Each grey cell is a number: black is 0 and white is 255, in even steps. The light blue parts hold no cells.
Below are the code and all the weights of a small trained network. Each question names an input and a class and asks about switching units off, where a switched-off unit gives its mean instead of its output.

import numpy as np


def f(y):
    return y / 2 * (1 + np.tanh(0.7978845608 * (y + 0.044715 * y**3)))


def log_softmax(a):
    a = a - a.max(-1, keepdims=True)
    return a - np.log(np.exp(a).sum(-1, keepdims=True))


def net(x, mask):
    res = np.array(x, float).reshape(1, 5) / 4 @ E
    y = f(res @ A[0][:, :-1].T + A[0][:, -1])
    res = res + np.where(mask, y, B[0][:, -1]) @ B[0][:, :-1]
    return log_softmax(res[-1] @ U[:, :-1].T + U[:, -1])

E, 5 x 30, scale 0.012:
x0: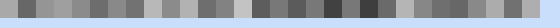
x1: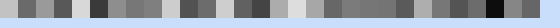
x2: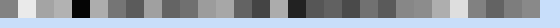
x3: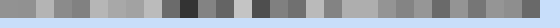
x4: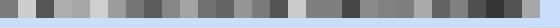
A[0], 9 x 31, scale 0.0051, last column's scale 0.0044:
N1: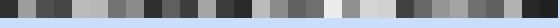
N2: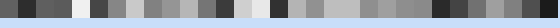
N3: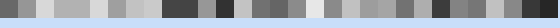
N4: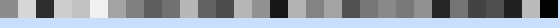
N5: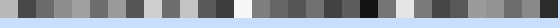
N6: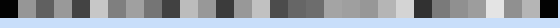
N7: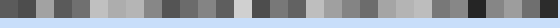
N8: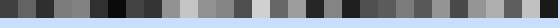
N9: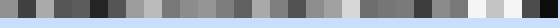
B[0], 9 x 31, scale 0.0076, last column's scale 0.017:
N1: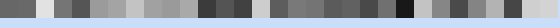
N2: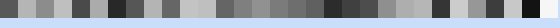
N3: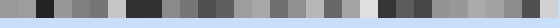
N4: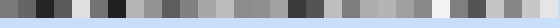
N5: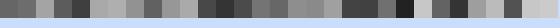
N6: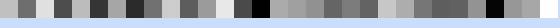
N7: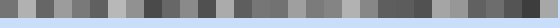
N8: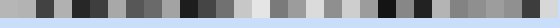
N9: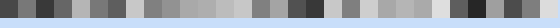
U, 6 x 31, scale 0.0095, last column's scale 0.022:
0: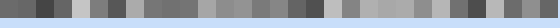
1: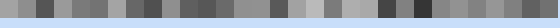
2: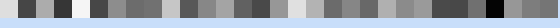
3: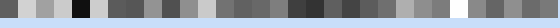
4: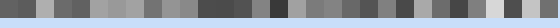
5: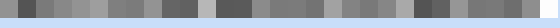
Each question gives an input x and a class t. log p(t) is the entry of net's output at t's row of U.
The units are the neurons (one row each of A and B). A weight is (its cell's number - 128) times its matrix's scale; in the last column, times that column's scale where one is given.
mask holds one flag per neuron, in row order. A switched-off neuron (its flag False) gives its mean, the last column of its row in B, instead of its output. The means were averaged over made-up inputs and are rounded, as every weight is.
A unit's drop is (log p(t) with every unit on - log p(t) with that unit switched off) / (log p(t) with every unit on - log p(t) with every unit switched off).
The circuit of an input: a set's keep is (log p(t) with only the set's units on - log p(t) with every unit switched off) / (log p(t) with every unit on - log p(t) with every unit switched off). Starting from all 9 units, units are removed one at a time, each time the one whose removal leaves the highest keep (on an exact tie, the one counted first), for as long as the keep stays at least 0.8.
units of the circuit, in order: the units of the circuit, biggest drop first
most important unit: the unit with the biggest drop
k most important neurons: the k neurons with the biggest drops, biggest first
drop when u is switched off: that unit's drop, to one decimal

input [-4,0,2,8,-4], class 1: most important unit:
N3
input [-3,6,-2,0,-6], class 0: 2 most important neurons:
(N6 N9)
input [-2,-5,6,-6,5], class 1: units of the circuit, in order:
(N8 N2)
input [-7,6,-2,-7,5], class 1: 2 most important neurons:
(N8 N6)
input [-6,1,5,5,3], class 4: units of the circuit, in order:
(N2 N1)
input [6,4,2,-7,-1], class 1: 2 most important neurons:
(N8 N6)
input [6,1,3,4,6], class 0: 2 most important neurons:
(N4 N1)
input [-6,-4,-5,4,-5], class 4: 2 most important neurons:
(N1 N4)
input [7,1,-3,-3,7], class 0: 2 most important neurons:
(N4 N1)
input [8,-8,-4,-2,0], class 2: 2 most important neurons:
(N6 N1)
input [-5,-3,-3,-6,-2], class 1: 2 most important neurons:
(N8 N5)
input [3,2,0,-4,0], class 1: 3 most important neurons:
(N6 N1 N2)
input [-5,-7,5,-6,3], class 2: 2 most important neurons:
(N6 N2)
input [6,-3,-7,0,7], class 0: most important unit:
N4
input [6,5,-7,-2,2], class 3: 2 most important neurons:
(N2 N6)
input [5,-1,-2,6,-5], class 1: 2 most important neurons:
(N3 N4)
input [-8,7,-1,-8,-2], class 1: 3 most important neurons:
(N8 N6 N5)
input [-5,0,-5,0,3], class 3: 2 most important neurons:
(N2 N5)
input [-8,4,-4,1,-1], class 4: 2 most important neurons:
(N1 N6)
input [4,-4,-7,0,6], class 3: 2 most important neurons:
(N2 N9)
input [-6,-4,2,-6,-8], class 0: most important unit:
N9
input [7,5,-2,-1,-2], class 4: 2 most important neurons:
(N6 N5)
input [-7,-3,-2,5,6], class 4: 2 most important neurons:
(N1 N9)
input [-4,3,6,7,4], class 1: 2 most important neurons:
(N2 N3)
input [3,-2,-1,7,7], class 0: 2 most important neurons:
(N4 N8)
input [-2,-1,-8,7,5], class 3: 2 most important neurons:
(N2 N8)
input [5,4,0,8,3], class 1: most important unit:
N3
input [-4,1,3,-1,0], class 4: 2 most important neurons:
(N2 N6)
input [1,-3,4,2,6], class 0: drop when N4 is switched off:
0.5
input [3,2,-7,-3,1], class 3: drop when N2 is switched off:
0.6
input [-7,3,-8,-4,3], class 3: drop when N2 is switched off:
0.9
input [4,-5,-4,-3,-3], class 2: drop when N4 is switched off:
0.2
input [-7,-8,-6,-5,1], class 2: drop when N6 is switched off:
2.0
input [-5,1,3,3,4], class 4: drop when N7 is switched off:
0.0
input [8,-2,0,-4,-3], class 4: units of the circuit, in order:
(N5)
